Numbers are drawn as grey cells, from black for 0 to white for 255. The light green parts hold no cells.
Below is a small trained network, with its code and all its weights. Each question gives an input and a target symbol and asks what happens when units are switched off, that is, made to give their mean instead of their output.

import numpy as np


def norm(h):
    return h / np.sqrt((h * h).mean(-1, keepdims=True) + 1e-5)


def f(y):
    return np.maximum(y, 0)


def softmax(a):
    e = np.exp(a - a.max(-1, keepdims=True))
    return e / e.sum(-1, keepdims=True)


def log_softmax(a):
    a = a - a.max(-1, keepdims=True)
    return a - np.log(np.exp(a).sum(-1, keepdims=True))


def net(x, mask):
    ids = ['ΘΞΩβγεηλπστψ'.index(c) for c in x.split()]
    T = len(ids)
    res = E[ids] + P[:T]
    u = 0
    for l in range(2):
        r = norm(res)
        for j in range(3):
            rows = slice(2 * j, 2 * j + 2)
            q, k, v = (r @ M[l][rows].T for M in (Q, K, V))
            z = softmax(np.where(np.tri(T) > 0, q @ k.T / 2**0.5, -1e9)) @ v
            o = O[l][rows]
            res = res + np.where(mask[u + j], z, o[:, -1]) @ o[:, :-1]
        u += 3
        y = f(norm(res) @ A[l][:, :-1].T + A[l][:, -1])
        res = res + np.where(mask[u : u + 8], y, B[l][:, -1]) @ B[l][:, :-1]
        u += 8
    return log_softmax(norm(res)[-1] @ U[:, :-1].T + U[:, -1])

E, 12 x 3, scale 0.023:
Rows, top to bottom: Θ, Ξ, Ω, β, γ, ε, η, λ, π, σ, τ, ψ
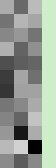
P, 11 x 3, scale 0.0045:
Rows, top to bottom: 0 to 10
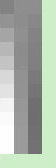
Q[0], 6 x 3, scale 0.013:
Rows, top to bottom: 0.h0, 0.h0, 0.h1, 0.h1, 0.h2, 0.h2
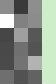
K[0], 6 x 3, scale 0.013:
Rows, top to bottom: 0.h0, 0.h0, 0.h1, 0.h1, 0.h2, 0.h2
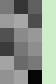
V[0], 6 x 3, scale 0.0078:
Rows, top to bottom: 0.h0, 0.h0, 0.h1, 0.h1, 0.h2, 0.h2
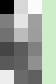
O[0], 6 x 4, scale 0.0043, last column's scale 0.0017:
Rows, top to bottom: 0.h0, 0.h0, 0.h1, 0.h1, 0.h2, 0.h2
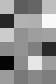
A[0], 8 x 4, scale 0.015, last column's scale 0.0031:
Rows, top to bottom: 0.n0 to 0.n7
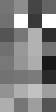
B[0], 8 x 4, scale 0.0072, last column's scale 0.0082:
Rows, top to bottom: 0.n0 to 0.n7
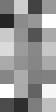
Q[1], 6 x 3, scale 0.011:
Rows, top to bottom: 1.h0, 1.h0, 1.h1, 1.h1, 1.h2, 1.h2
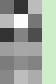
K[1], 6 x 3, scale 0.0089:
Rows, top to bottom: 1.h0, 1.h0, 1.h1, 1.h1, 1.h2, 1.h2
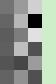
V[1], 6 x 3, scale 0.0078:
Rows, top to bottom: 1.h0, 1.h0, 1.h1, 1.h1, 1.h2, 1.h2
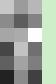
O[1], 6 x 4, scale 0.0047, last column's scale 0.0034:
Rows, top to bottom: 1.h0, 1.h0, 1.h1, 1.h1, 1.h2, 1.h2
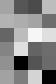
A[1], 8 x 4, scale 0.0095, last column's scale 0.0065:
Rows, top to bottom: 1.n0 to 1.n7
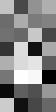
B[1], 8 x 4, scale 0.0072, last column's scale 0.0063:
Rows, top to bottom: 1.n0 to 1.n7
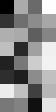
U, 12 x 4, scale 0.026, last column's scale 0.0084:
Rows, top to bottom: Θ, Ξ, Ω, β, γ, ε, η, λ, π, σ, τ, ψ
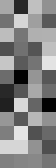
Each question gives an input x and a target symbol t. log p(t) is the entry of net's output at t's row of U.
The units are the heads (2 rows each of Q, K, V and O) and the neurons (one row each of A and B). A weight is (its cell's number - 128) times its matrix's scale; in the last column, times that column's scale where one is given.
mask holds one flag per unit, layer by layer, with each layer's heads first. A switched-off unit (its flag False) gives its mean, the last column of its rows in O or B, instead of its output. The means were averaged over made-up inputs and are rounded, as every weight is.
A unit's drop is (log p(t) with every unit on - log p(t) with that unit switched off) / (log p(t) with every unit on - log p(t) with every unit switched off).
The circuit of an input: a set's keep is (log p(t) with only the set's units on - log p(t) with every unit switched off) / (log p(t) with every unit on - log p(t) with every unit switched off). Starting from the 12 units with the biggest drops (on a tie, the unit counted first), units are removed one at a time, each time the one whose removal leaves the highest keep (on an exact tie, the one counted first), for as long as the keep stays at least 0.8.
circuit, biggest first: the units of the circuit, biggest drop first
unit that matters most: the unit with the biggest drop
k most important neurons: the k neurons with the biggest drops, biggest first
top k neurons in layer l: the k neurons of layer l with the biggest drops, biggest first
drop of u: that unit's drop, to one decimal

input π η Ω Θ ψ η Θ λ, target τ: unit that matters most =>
0.n6
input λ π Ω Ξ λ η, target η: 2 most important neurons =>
(1.n5, 1.n4)
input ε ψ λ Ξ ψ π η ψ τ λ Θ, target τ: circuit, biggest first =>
(1.n5, 1.n3)
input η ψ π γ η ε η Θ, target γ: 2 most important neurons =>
(0.n1, 0.n7)
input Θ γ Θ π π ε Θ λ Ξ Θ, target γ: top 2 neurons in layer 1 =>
(1.n7, 1.n5)
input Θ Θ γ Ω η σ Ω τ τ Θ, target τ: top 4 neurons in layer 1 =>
(1.n3, 1.n5, 1.n0, 1.n7)
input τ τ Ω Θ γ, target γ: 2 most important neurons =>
(1.n6, 1.n3)
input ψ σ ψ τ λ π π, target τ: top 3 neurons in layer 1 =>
(1.n3, 1.n5, 1.n0)
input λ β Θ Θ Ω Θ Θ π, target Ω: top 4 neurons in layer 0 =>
(0.n1, 0.n6, 0.n2, 0.n3)
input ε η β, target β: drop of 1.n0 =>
0.1
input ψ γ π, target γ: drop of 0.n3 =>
0.1
